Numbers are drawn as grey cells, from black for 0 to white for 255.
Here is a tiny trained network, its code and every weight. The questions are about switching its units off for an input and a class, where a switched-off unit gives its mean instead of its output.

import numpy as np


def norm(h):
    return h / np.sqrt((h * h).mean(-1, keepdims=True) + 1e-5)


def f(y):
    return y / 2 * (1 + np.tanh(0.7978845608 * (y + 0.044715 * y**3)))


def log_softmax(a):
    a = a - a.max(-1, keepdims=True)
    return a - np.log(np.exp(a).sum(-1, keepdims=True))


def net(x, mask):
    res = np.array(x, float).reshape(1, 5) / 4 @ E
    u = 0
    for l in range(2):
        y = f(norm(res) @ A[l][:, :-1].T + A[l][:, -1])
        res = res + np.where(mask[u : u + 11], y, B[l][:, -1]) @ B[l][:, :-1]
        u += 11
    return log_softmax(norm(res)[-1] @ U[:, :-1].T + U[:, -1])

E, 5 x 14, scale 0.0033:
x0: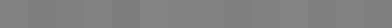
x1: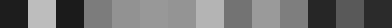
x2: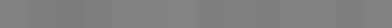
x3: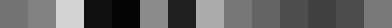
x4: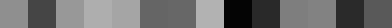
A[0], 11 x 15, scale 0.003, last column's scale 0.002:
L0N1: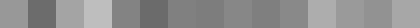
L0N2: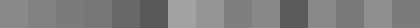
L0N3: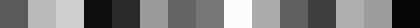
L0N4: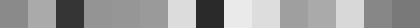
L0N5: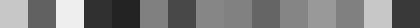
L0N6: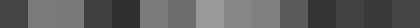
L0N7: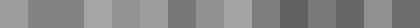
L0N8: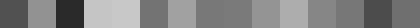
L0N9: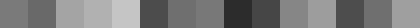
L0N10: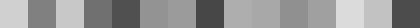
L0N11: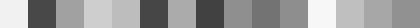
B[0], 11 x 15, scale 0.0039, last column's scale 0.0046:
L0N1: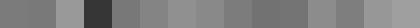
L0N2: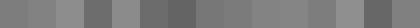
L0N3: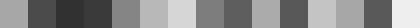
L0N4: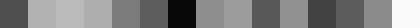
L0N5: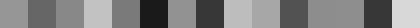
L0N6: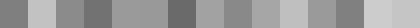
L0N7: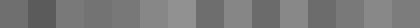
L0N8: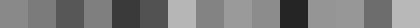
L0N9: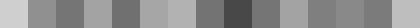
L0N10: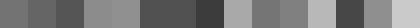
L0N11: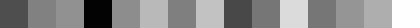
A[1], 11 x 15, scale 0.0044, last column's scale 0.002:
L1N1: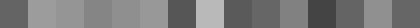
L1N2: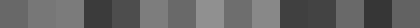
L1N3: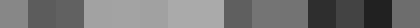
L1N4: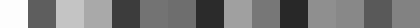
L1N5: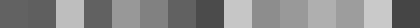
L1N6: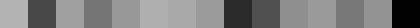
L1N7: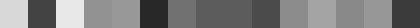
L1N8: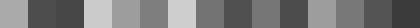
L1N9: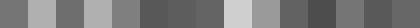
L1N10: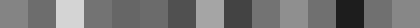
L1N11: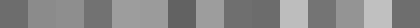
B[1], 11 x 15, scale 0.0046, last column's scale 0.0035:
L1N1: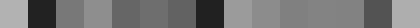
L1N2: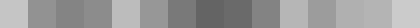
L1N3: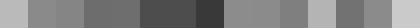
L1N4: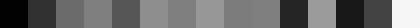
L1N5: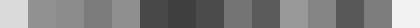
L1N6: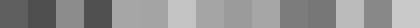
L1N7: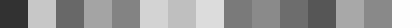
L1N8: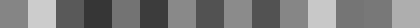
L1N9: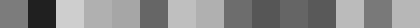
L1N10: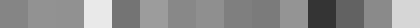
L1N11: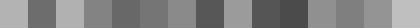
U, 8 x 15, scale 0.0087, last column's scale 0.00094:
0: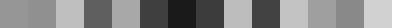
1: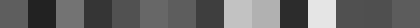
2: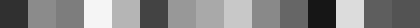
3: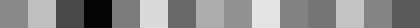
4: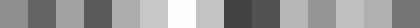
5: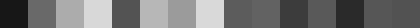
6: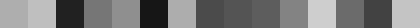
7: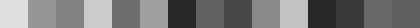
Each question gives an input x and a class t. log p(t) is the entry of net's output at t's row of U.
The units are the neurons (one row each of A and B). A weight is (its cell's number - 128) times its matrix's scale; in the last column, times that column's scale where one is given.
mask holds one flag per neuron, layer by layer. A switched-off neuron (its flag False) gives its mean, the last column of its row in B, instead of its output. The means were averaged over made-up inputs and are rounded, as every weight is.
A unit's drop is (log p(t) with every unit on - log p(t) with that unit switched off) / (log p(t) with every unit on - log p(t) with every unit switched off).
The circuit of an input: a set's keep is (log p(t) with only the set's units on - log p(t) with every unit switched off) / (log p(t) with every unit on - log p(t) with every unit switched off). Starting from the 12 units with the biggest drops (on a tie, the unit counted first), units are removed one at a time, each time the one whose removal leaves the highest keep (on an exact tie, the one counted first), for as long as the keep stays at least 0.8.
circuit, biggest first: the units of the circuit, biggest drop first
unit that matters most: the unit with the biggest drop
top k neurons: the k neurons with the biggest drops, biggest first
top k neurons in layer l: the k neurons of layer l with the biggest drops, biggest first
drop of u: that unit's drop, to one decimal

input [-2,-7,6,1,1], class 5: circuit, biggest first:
L1N7; L1N4
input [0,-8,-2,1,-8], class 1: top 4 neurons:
L1N4; L0N5; L0N3; L0N6
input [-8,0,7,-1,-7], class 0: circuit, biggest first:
L0N4
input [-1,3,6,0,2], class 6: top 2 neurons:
L0N4; L0N11
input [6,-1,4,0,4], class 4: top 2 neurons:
L0N4; L1N6
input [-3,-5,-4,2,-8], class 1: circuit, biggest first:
L1N4; L0N5
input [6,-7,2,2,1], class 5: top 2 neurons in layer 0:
L0N5; L0N3
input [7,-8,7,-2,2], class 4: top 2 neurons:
L0N11; L1N7
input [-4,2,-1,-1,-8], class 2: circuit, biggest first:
L0N4; L1N9
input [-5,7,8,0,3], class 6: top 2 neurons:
L0N4; L0N8
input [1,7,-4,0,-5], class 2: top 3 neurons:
L0N11; L1N9; L0N4
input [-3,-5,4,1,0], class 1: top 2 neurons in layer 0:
L0N5; L0N10
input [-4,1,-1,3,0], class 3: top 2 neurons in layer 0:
L0N6; L0N3
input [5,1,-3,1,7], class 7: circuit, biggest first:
L1N4
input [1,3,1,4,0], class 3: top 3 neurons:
L0N4; L0N3; L0N6
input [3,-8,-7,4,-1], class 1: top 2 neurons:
L0N4; L0N10
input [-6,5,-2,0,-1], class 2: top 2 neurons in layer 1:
L1N9; L1N4
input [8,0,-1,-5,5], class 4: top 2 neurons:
L0N11; L1N6
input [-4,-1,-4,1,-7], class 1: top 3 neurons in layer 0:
L0N3; L0N11; L0N6
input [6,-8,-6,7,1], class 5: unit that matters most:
L1N7
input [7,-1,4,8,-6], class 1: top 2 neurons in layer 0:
L0N5; L0N11
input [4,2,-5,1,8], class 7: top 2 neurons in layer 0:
L0N3; L0N5
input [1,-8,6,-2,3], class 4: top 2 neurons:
L0N11; L1N7
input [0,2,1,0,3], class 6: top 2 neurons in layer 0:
L0N4; L0N11
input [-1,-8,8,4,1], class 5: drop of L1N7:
0.6
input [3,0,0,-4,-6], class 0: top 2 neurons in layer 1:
L1N7; L1N5
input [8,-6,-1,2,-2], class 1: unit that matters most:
L0N5
